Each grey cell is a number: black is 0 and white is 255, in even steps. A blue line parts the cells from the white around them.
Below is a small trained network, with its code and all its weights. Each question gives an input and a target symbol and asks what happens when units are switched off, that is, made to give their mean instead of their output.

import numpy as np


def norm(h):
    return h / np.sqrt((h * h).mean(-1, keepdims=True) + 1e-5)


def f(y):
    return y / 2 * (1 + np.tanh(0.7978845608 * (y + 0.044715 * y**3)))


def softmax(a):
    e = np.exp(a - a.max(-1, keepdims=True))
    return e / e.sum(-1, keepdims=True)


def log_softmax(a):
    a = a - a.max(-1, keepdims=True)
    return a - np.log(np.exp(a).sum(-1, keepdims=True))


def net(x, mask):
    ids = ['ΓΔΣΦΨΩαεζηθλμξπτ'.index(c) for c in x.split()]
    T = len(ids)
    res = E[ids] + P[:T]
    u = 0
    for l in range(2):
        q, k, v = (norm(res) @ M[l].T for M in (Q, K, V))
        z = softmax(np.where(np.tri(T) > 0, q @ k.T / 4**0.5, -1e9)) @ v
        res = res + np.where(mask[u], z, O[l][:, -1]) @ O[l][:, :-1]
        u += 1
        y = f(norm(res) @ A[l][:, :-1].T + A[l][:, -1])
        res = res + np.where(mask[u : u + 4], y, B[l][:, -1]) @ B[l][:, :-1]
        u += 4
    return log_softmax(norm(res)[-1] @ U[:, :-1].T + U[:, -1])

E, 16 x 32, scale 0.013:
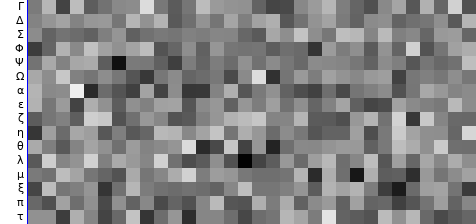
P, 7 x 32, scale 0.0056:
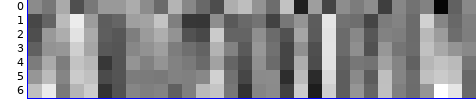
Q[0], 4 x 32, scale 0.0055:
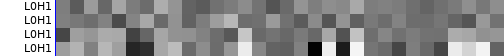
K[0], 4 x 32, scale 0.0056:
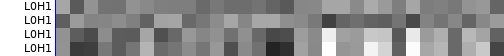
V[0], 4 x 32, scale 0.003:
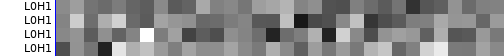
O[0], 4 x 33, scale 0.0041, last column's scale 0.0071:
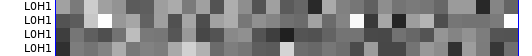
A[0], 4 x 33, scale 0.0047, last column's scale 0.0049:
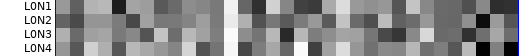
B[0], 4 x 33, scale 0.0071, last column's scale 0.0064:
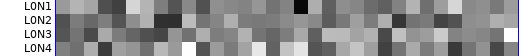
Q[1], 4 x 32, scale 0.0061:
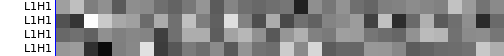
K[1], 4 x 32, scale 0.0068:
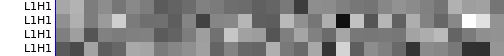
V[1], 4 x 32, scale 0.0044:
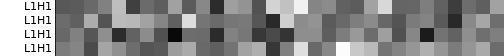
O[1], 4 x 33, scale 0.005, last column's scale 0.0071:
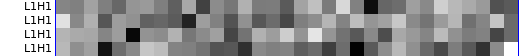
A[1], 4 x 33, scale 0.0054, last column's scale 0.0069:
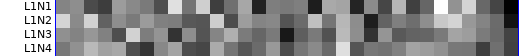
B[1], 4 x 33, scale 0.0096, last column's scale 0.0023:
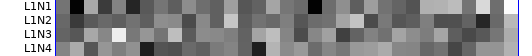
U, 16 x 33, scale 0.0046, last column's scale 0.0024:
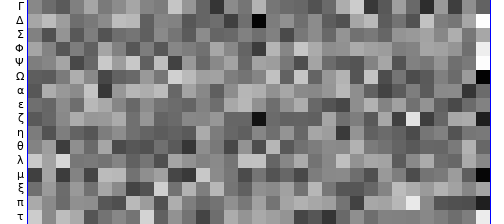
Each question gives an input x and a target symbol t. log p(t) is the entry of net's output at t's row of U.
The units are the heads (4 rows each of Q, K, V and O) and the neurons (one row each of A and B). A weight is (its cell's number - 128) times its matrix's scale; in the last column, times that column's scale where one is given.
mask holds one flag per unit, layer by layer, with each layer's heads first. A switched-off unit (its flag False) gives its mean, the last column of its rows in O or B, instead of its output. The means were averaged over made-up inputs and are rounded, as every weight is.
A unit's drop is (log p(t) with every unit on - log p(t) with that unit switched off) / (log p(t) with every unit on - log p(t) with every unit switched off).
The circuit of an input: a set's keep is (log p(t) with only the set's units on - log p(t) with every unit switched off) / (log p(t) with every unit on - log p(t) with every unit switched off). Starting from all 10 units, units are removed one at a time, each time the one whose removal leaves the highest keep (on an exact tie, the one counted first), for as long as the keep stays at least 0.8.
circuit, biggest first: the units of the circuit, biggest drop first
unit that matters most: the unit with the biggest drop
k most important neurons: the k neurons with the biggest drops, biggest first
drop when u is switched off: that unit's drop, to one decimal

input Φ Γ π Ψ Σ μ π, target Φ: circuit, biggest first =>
[L0H1 L1H1]
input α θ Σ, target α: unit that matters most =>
L0H1
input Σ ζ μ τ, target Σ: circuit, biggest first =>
[L0H1 L1N1]
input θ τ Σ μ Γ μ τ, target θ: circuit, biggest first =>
[L0H1 L1H1]
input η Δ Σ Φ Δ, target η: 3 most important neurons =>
[L1N2 L0N2 L0N3]
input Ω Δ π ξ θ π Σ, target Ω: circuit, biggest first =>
[L0H1 L1H1 L0N1]
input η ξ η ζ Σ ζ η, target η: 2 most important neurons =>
[L1N2 L0N2]
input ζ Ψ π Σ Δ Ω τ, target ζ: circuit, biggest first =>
[L0H1 L1H1 L1N3]
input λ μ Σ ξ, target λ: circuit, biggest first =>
[L0H1 L1H1]
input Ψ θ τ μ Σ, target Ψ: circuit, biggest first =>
[L1H1 L0N3 L0H1]
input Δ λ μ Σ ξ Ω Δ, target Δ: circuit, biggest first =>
[L0H1 L1H1 L0N4]
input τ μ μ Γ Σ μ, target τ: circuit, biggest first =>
[L0H1 L1H1 L0N3]
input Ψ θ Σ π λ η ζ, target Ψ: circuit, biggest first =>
[L0H1 L1H1 L0N3]
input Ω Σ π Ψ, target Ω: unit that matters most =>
L0H1
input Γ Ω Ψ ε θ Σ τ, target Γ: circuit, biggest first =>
[L0H1 L1H1 L0N1 L0N3]
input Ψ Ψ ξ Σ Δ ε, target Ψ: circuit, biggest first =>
[L0H1 L1H1 L0N3]
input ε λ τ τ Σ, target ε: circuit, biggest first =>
[L1N3 L1H1 L0H1 L0N3]
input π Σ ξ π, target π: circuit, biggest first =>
[L1H1 L0H1]
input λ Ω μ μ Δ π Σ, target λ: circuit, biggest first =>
[L1H1 L0H1]
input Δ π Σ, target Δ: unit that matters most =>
L1H1
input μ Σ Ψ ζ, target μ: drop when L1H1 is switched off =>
1.1
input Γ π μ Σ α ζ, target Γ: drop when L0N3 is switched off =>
0.2
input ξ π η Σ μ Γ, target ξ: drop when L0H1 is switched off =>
1.7
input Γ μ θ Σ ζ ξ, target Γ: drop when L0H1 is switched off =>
1.6
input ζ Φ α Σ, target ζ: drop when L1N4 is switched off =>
0.0
